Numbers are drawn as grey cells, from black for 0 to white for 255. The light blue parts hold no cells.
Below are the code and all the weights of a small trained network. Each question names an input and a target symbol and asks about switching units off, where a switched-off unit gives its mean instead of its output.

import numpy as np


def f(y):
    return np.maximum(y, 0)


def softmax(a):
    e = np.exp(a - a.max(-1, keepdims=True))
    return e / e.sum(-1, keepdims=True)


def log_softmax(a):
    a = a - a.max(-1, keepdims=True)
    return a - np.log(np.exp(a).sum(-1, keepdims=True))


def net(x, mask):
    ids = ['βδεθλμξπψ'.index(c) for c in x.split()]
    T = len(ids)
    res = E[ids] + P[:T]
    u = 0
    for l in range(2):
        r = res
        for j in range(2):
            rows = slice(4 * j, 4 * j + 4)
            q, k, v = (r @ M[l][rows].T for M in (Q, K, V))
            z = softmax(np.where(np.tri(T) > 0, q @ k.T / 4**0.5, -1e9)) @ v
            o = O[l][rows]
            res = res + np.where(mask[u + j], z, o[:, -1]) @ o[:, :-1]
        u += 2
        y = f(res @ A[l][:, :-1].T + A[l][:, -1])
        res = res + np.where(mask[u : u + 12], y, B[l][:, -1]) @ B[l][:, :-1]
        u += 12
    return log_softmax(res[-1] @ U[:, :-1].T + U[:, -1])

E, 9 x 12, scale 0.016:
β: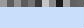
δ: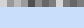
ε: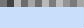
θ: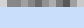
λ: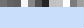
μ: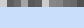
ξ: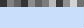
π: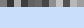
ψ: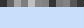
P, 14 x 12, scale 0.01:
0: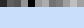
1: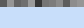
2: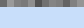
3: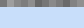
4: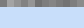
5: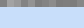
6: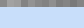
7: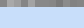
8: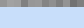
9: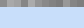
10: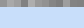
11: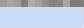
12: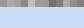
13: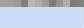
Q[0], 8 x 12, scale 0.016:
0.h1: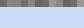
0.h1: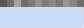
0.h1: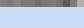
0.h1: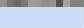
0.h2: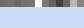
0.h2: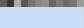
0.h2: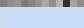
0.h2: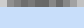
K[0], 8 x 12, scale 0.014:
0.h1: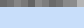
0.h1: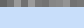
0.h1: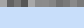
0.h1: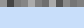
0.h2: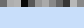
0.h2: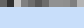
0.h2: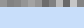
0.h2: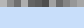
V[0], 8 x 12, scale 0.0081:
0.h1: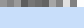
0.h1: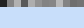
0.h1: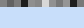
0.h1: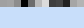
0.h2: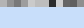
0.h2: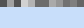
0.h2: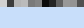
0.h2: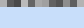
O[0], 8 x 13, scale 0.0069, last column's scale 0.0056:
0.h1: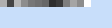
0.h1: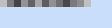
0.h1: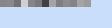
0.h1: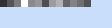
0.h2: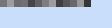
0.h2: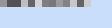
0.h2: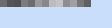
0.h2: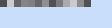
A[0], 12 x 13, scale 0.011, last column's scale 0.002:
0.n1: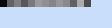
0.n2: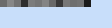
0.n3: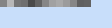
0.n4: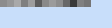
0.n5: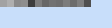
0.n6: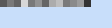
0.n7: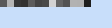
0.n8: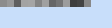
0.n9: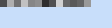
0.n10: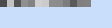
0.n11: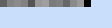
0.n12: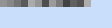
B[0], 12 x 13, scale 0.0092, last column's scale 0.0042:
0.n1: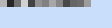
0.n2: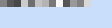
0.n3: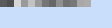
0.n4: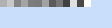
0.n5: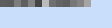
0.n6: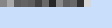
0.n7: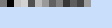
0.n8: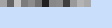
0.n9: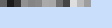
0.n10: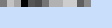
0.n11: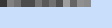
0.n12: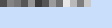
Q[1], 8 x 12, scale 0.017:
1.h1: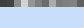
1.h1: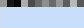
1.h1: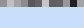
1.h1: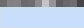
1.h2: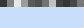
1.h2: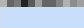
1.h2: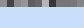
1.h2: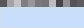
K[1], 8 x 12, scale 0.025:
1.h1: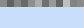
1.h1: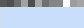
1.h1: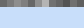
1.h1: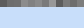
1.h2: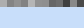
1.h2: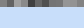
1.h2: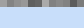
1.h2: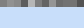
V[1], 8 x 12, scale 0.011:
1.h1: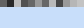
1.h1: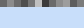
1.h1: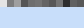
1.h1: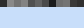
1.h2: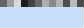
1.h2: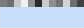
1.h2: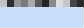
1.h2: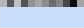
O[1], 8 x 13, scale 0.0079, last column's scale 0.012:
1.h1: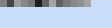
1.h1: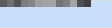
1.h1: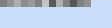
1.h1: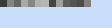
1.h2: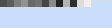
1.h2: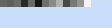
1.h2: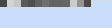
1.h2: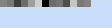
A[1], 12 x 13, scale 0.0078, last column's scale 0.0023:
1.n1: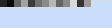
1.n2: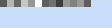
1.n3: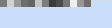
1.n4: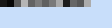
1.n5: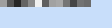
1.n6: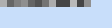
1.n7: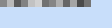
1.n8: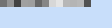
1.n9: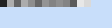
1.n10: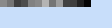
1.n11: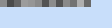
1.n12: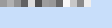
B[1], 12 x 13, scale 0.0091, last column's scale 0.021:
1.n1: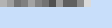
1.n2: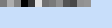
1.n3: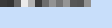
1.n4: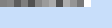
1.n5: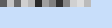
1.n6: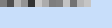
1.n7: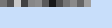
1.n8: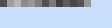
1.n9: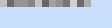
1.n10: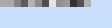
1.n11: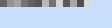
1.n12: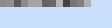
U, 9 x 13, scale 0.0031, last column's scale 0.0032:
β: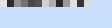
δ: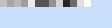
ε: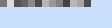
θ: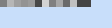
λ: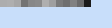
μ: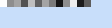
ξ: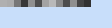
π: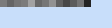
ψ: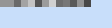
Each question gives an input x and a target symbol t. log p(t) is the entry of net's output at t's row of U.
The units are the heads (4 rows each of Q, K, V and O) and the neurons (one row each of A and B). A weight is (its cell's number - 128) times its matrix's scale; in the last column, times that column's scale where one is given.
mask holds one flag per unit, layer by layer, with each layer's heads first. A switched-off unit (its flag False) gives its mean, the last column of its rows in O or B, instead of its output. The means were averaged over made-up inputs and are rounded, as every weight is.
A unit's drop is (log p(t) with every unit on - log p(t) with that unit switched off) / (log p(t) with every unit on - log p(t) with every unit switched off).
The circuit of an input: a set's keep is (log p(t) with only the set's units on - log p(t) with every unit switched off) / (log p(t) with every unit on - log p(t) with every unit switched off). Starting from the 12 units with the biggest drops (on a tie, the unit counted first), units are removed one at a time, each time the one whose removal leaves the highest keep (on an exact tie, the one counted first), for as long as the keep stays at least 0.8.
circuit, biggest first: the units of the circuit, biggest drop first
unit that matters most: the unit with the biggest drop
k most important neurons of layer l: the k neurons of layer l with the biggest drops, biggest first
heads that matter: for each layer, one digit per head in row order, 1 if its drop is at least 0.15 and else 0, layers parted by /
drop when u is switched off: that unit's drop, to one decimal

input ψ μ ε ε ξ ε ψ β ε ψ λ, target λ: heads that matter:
11 / 11
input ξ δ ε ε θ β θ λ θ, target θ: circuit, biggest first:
[0.h2, 0.n6, 1.h1]
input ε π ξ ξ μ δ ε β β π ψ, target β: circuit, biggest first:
[0.n9, 1.n4, 1.h1, 0.h1]
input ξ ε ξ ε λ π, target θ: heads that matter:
01 / 01
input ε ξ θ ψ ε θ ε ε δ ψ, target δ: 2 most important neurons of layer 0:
[0.n12, 0.n10]
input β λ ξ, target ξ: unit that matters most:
0.h2
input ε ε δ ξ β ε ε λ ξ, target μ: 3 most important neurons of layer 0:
[0.n2, 0.n6, 0.n1]
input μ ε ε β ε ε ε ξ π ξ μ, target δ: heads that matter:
11 / 10
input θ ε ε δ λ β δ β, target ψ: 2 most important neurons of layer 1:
[1.n10, 1.n5]
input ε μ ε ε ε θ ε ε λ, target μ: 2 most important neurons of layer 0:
[0.n6, 0.n1]
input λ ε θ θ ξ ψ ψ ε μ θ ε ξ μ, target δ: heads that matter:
10 / 10
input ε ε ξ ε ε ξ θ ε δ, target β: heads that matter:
11 / 10
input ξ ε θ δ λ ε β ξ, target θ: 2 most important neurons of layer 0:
[0.n2, 0.n6]
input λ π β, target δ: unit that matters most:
0.h1
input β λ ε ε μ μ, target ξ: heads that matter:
11 / 11
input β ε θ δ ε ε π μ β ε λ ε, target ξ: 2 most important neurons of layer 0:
[0.n6, 0.n1]
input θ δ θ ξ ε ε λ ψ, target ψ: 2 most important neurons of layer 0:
[0.n2, 0.n6]
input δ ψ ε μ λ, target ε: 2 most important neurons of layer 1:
[1.n5, 1.n2]
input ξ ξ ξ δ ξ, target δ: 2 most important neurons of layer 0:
[0.n12, 0.n6]
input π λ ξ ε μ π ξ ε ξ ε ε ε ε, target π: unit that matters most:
0.h2
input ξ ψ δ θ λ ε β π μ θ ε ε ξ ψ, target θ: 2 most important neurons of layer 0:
[0.n2, 0.n6]
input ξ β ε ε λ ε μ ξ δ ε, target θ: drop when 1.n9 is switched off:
0.0
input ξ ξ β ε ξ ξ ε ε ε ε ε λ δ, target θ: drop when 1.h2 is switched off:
1.0
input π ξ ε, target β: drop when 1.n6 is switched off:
0.1
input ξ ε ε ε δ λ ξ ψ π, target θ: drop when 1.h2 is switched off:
1.0
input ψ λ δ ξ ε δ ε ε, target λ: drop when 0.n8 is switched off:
0.1
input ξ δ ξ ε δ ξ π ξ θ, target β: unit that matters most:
0.n7
